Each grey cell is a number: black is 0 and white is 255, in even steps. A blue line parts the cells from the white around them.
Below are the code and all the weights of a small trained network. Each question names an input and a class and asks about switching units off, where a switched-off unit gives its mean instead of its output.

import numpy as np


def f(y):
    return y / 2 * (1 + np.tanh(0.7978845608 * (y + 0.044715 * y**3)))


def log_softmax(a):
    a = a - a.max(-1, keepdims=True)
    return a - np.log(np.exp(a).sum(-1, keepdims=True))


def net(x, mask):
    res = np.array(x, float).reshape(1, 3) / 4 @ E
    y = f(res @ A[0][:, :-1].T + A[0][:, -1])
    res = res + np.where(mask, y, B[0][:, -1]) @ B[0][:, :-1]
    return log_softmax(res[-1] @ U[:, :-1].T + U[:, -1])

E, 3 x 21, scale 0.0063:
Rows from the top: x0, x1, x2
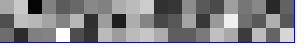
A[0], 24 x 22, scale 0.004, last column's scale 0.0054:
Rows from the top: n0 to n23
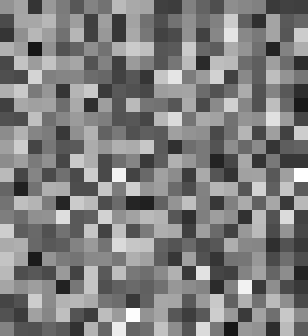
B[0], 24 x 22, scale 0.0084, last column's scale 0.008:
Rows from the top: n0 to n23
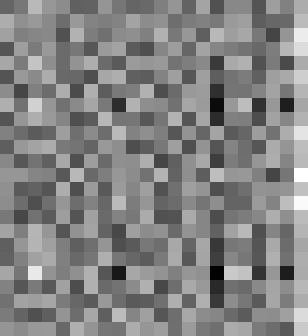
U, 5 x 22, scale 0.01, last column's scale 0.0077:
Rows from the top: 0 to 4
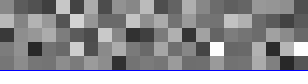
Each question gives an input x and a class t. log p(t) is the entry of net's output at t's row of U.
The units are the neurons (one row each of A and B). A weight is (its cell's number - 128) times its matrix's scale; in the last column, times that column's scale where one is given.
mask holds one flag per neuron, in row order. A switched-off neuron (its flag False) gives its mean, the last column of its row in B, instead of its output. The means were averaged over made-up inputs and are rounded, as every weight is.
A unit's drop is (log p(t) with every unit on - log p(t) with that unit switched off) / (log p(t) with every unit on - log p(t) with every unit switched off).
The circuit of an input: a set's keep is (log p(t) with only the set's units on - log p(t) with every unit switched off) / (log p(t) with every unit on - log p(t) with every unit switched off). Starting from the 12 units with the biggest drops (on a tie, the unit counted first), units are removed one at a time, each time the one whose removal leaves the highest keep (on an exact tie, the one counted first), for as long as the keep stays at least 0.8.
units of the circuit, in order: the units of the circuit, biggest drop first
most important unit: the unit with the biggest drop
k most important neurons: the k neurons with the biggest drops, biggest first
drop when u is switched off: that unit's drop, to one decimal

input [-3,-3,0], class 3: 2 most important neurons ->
(n7, n4)
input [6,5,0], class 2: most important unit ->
n3
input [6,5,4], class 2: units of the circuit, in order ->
(n3, n10)
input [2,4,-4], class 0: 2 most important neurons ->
(n12, n14)
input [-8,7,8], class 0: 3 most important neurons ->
(n22, n13, n15)
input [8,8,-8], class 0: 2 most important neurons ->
(n14, n11)
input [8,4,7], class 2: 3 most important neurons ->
(n3, n10, n18)
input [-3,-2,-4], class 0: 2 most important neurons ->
(n2, n3)
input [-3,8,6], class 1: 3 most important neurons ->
(n2, n7, n4)
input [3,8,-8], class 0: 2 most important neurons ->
(n14, n11)
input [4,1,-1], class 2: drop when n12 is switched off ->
0.2
